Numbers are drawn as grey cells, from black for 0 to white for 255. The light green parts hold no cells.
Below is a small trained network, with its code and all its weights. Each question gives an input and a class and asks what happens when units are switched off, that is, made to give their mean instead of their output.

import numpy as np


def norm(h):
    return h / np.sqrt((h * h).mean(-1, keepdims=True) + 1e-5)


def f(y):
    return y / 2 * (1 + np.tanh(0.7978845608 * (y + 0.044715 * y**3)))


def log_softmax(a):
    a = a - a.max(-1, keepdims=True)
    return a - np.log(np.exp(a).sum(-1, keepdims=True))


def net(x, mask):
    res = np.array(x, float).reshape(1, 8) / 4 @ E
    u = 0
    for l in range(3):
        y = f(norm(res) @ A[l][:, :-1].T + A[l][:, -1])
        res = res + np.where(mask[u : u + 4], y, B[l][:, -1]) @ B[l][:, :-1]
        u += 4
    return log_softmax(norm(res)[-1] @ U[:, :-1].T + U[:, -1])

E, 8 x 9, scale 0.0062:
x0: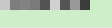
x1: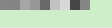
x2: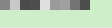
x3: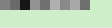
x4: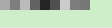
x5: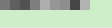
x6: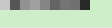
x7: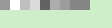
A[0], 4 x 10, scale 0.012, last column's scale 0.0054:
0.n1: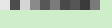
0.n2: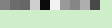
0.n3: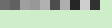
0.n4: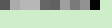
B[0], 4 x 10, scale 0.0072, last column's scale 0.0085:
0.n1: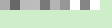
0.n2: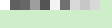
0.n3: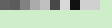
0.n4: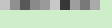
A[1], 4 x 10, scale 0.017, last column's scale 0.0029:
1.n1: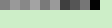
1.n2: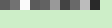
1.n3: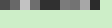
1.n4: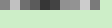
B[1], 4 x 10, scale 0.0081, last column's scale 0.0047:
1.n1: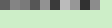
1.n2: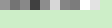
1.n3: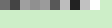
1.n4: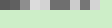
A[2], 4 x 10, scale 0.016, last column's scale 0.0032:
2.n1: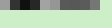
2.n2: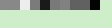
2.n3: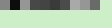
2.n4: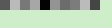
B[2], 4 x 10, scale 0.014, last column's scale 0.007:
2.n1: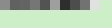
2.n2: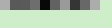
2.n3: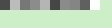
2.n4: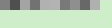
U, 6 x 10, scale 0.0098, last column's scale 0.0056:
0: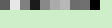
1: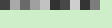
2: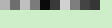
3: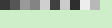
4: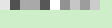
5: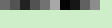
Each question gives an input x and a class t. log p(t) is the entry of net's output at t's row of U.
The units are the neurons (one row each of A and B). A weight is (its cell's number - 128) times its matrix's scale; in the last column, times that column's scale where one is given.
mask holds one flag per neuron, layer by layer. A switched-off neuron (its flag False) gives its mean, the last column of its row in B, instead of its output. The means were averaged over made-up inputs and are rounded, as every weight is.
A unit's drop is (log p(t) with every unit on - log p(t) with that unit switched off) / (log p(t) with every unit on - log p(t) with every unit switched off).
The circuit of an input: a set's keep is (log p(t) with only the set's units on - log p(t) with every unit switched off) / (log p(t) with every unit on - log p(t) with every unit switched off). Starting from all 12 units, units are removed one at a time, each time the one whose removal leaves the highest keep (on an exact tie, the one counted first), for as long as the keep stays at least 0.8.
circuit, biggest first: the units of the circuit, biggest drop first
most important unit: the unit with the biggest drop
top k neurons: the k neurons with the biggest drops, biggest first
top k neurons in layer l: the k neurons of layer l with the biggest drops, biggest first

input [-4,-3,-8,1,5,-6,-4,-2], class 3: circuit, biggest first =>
1.n3
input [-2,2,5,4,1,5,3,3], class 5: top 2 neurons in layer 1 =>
1.n4; 1.n3
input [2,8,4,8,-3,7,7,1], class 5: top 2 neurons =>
0.n1; 2.n1
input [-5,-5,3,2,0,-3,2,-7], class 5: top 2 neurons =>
2.n1; 0.n1
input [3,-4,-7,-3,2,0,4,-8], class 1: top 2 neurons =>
2.n3; 0.n1
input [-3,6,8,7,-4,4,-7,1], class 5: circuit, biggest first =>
0.n1; 2.n1
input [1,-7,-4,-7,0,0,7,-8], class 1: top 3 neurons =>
2.n3; 0.n1; 0.n3
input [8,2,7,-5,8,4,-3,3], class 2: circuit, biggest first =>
2.n2; 0.n2
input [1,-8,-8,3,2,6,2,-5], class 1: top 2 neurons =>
2.n3; 0.n3
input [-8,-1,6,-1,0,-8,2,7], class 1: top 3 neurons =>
0.n1; 0.n2; 1.n2
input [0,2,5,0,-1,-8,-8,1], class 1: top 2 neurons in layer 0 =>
0.n1; 0.n2
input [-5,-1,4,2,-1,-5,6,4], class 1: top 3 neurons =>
0.n2; 0.n1; 2.n2
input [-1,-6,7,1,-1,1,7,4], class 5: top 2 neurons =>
0.n1; 1.n4
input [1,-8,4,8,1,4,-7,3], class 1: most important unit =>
1.n4
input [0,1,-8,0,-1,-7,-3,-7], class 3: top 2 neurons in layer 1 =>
1.n3; 1.n2
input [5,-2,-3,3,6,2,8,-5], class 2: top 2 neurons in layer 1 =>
1.n4; 1.n2
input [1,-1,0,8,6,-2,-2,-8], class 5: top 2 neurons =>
2.n1; 0.n1
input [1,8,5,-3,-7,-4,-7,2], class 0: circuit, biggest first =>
0.n1; 1.n1; 0.n3
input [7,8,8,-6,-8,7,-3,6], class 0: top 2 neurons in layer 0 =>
0.n1; 0.n3
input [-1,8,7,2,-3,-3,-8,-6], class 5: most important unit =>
2.n1
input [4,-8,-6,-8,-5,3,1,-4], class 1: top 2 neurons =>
2.n3; 0.n3
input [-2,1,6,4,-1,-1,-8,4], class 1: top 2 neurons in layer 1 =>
1.n4; 1.n2
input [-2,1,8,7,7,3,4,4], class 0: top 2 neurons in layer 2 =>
2.n2; 2.n1
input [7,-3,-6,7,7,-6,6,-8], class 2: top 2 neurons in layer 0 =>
0.n1; 0.n4
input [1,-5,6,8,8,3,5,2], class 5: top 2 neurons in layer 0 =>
0.n1; 0.n2
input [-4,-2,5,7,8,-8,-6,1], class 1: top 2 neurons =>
1.n4; 0.n3
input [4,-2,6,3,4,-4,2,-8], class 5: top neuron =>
2.n1
